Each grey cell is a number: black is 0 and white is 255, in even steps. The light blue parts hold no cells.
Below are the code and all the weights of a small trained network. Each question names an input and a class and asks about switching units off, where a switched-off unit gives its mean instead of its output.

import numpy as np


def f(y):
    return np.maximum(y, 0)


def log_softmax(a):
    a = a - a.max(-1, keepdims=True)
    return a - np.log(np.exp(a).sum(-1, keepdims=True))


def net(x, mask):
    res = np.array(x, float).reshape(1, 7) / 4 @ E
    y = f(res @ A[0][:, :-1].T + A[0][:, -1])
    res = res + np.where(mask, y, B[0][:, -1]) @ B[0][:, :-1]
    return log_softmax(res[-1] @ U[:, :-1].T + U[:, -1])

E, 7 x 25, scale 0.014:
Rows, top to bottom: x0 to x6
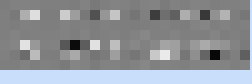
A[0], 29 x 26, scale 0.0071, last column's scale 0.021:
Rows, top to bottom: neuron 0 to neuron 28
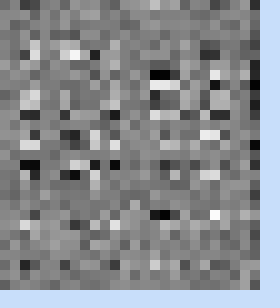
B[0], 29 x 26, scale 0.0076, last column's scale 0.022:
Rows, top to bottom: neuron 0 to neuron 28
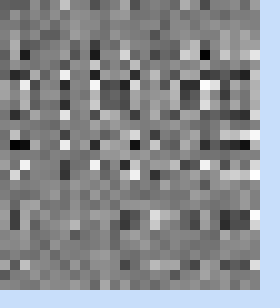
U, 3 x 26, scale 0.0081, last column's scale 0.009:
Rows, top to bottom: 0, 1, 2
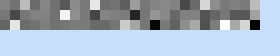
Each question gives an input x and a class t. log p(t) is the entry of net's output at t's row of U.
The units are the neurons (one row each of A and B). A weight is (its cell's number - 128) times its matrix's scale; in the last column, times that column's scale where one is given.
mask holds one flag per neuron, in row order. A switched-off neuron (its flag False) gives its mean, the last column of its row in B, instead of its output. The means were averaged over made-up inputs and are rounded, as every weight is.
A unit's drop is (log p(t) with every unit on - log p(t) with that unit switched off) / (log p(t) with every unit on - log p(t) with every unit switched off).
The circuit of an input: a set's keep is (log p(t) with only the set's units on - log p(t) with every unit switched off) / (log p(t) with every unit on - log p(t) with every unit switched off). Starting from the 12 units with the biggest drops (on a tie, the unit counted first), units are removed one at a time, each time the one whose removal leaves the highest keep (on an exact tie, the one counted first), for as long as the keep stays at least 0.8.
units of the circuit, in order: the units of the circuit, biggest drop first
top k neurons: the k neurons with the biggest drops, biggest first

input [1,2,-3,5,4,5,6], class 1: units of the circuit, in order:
neuron 14
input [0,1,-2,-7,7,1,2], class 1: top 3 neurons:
neuron 14; neuron 16; neuron 22
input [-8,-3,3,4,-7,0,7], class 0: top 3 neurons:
neuron 16; neuron 7; neuron 14
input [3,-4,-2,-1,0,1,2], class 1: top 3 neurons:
neuron 16; neuron 11; neuron 8
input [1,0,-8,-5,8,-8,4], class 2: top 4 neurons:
neuron 17; neuron 13; neuron 16; neuron 26
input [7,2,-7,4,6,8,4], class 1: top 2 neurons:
neuron 14; neuron 16
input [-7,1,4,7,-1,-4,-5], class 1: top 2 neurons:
neuron 7; neuron 8
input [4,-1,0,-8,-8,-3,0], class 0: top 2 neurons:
neuron 16; neuron 14
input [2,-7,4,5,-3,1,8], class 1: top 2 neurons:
neuron 11; neuron 0
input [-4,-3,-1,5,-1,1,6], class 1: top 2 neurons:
neuron 16; neuron 8
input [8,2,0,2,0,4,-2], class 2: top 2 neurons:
neuron 21; neuron 11
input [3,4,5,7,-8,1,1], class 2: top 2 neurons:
neuron 5; neuron 11
